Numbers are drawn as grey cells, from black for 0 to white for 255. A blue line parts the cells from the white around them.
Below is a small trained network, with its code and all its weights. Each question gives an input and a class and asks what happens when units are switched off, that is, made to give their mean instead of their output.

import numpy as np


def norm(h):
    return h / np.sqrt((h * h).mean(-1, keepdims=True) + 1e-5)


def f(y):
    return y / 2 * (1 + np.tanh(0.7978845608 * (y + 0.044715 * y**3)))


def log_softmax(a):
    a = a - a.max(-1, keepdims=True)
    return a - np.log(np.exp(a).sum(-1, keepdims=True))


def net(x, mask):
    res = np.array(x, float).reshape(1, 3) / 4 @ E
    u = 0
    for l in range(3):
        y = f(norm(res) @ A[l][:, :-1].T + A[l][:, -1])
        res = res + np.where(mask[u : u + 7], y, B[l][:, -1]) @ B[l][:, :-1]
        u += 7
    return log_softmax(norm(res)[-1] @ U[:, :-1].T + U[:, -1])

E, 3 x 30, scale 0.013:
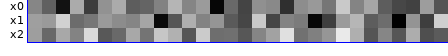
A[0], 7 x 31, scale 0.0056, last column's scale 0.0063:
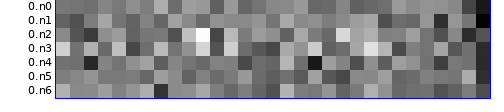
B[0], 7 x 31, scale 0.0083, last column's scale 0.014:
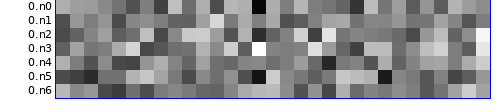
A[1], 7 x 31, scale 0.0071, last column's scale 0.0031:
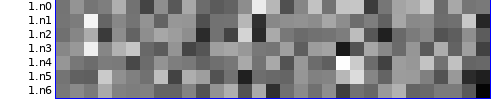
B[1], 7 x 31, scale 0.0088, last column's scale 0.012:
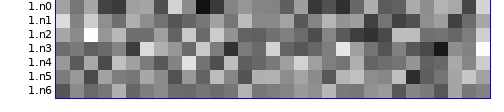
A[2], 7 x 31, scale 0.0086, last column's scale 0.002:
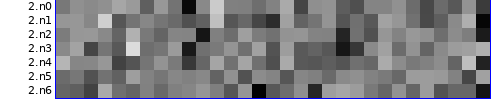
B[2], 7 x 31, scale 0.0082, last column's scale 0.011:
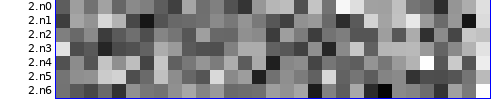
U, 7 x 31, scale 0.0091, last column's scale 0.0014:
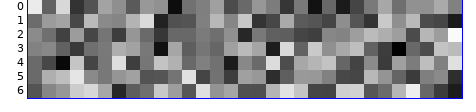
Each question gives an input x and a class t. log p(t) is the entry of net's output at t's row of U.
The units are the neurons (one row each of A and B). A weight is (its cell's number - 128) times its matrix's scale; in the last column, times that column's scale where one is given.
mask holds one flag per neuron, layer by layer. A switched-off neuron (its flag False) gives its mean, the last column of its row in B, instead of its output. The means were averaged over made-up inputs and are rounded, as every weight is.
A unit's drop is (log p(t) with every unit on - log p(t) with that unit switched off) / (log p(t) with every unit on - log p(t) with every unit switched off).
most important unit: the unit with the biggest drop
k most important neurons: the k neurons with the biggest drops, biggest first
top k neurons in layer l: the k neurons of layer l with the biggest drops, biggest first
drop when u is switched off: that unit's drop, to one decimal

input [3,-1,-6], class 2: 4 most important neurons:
1.n3, 0.n2, 0.n4, 0.n5
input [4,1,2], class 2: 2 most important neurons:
1.n3, 0.n6
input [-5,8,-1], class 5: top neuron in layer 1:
1.n2
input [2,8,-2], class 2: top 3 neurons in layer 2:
2.n4, 2.n1, 2.n3
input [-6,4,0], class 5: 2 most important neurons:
0.n3, 1.n2
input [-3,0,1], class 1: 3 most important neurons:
0.n2, 1.n0, 2.n0
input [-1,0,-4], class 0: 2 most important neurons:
0.n2, 0.n3
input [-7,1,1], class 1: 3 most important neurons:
0.n2, 1.n0, 1.n3
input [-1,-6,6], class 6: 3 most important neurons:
0.n3, 1.n3, 0.n5
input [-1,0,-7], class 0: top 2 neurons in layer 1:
1.n4, 1.n2
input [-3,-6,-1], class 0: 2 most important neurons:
1.n0, 1.n3
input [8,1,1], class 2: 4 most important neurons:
1.n3, 0.n4, 0.n6, 1.n4
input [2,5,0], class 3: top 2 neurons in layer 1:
1.n3, 1.n2
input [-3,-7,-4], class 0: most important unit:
1.n0
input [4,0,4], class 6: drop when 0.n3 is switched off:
1.0
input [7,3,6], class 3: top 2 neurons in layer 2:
2.n1, 2.n4
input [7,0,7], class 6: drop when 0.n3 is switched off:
1.4
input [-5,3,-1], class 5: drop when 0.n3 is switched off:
0.2
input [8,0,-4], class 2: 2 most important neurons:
1.n3, 0.n4
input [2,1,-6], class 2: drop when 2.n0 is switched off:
0.0
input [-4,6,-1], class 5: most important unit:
0.n3
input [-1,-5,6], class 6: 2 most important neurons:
0.n3, 1.n3
